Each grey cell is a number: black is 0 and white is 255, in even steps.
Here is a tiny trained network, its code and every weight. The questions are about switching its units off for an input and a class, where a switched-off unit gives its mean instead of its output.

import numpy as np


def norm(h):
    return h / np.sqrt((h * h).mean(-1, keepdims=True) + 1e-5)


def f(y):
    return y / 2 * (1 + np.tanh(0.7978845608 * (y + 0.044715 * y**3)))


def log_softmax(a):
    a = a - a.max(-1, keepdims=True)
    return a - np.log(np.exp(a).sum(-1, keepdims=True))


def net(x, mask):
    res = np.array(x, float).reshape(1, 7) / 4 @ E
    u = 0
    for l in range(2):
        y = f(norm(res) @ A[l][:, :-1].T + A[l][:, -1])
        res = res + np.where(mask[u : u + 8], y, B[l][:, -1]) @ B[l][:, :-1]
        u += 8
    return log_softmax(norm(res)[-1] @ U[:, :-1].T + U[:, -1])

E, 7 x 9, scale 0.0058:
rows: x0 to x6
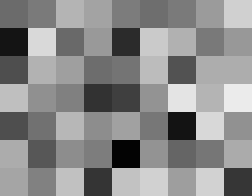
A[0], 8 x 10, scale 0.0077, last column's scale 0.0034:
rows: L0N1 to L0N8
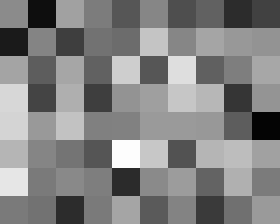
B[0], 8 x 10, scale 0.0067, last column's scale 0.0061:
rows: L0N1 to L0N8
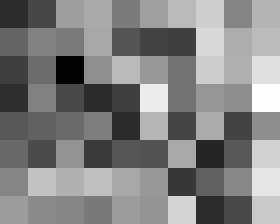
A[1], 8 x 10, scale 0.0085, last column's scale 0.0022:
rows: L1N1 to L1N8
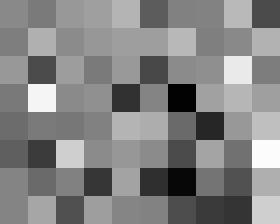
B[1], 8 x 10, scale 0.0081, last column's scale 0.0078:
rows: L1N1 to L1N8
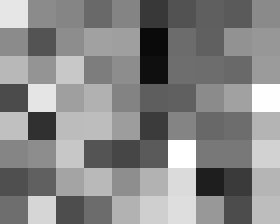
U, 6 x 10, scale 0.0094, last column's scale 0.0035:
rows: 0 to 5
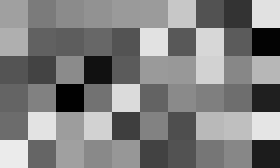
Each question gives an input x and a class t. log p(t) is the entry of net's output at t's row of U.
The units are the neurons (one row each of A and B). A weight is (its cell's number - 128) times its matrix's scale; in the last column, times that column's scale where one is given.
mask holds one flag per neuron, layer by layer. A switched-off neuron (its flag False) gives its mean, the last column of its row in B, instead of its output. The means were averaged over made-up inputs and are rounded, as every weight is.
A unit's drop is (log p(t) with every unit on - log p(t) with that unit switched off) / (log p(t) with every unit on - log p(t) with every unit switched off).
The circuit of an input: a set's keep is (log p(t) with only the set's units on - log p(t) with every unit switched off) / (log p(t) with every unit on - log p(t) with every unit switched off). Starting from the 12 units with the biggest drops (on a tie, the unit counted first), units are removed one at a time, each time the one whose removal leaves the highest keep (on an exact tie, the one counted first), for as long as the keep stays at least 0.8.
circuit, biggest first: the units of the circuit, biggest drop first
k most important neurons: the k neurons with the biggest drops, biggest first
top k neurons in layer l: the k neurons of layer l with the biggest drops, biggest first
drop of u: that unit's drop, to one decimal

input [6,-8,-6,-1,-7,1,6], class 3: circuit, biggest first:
(L0N3)
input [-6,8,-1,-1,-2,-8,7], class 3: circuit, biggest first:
(L1N6, L1N2, L1N7)
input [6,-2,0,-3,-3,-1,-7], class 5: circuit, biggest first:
(L0N4, L1N1)
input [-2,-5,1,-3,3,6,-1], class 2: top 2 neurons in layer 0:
(L0N1, L0N7)
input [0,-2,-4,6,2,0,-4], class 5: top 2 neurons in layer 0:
(L0N4, L0N2)
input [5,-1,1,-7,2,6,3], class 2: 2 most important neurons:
(L0N1, L0N7)
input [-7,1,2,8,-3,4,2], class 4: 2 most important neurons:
(L0N7, L1N4)
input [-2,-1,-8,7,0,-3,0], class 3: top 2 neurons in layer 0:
(L0N3, L0N7)
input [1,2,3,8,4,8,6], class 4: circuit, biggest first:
(L1N4, L0N7)
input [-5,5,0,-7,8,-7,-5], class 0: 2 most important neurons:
(L1N7, L0N3)
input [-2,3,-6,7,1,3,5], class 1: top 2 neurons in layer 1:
(L1N6, L1N3)
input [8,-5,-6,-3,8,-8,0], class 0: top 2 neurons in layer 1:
(L1N7, L1N6)
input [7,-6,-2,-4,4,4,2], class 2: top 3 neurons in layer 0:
(L0N1, L0N7, L0N8)
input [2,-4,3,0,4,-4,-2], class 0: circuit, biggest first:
(L1N7)
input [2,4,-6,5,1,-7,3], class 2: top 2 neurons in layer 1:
(L1N4, L1N8)
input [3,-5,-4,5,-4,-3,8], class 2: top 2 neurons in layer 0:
(L0N6, L0N4)
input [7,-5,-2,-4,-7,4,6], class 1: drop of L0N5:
0.1
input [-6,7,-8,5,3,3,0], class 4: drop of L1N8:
0.0
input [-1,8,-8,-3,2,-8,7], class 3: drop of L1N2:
0.2
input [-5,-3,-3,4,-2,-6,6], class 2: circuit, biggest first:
(L0N4)
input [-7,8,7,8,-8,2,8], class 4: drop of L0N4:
-0.1
